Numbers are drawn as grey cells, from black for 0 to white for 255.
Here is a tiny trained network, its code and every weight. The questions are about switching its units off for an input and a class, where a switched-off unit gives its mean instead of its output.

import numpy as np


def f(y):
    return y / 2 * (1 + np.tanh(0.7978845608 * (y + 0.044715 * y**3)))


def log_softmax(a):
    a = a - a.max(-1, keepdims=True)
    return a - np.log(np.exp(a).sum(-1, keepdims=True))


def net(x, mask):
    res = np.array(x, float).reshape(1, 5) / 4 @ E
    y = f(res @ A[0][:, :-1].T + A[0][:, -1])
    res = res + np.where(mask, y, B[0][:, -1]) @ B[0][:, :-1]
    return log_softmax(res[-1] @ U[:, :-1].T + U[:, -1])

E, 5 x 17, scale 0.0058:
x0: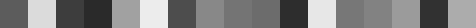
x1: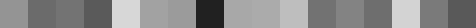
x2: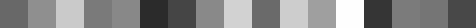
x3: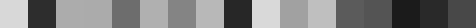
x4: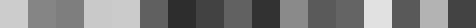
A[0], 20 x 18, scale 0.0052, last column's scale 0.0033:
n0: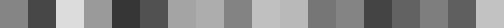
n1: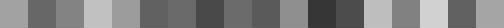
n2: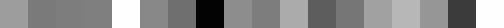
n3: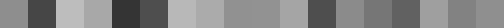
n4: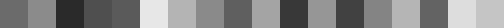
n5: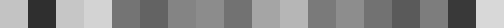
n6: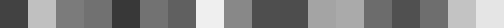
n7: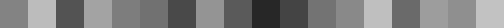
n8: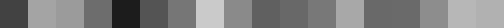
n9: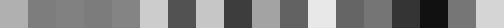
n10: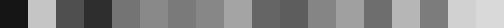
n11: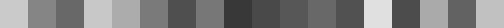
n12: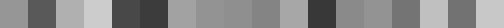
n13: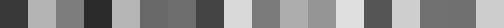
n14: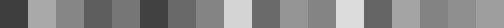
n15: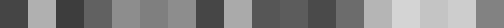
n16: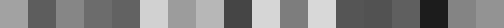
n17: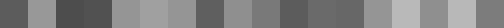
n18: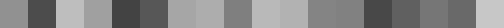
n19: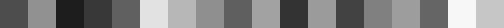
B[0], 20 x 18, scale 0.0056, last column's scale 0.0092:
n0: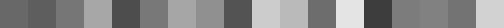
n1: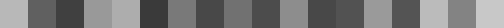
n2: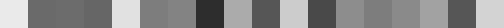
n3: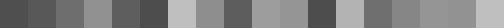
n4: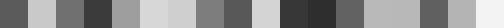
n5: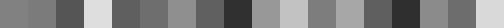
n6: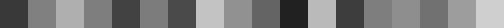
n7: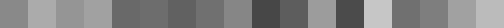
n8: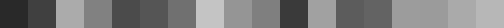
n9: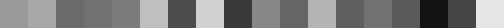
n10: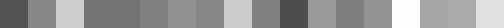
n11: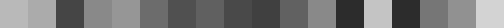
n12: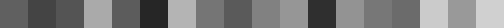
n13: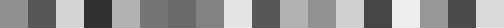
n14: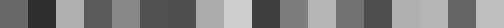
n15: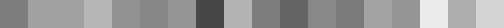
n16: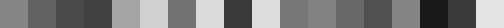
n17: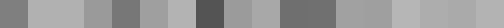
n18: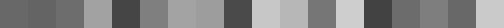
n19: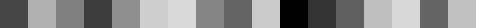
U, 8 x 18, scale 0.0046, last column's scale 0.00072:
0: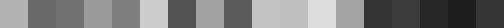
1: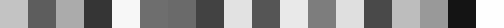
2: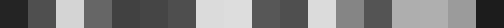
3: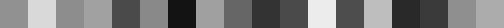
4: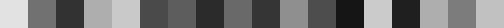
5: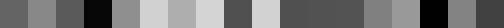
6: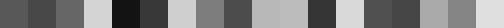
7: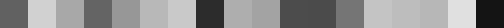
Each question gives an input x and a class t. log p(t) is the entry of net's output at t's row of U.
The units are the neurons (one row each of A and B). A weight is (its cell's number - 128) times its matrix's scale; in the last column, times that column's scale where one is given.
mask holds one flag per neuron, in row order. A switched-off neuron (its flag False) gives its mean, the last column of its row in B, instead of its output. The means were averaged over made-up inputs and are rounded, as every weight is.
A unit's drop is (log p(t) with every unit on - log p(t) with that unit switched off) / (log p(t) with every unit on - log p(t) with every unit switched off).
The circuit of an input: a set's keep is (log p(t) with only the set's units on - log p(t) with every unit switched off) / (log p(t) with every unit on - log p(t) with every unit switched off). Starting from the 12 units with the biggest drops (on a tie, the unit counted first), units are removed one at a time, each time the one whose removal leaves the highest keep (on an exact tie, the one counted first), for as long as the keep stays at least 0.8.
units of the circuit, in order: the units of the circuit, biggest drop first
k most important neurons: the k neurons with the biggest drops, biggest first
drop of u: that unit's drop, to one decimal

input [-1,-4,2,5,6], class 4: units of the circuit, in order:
n11
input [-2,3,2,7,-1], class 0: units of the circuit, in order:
n16, n19
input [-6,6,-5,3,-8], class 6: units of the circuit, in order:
n0, n18
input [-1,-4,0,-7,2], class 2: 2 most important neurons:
n4, n19
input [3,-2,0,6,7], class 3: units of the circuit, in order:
n9, n11
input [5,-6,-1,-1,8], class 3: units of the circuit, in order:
n12, n7
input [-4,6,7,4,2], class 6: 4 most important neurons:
n5, n0, n18, n12
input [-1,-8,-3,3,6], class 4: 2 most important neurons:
n1, n11
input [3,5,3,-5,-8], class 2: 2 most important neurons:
n14, n13
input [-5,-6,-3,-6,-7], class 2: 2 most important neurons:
n8, n6
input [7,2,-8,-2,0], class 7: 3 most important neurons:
n15, n17, n10
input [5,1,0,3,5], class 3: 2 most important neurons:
n9, n12
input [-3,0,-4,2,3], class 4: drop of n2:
0.0
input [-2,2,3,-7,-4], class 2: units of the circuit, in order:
n14
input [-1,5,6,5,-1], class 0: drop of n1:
0.2
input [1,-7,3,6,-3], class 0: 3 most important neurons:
n19, n4, n9
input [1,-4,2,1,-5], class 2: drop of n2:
0.1
